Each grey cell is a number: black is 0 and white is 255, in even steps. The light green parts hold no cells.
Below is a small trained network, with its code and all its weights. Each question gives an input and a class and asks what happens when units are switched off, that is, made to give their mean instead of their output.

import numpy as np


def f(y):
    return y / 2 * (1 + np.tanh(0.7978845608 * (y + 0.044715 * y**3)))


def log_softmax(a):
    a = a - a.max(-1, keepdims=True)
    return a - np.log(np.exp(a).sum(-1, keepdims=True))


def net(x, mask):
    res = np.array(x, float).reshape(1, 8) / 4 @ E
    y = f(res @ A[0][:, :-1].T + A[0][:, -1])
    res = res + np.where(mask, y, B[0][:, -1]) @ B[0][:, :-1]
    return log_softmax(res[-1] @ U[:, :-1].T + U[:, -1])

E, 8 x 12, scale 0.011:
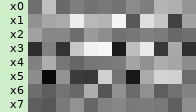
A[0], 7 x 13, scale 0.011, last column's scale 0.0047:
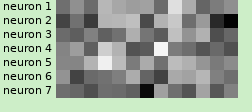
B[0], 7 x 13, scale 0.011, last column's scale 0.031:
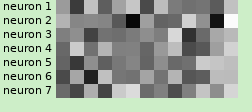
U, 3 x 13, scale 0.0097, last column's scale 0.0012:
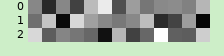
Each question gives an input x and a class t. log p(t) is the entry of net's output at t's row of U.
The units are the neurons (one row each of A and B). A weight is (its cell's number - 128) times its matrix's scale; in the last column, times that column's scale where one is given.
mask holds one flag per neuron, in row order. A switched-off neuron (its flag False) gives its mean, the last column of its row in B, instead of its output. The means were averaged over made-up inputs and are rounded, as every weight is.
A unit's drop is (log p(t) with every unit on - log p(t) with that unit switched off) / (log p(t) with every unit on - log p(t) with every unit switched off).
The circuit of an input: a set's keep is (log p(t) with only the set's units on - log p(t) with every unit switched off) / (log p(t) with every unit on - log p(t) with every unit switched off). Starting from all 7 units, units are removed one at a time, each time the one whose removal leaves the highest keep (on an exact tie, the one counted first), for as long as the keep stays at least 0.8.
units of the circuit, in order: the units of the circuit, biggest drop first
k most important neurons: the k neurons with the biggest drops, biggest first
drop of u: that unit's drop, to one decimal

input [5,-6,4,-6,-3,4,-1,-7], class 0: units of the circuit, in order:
neuron 2
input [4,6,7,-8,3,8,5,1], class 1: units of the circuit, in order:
neuron 2; neuron 6
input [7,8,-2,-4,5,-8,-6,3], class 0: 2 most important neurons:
neuron 5; neuron 1
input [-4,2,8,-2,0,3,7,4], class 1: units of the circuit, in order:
neuron 2; neuron 7
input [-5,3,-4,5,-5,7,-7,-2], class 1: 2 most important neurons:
neuron 6; neuron 3
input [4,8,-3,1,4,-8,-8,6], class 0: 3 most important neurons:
neuron 1; neuron 5; neuron 6
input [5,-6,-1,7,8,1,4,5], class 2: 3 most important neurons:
neuron 2; neuron 1; neuron 5
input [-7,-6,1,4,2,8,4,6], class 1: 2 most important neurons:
neuron 6; neuron 3
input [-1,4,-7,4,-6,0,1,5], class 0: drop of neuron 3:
0.0
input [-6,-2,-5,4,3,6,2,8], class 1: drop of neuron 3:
0.1
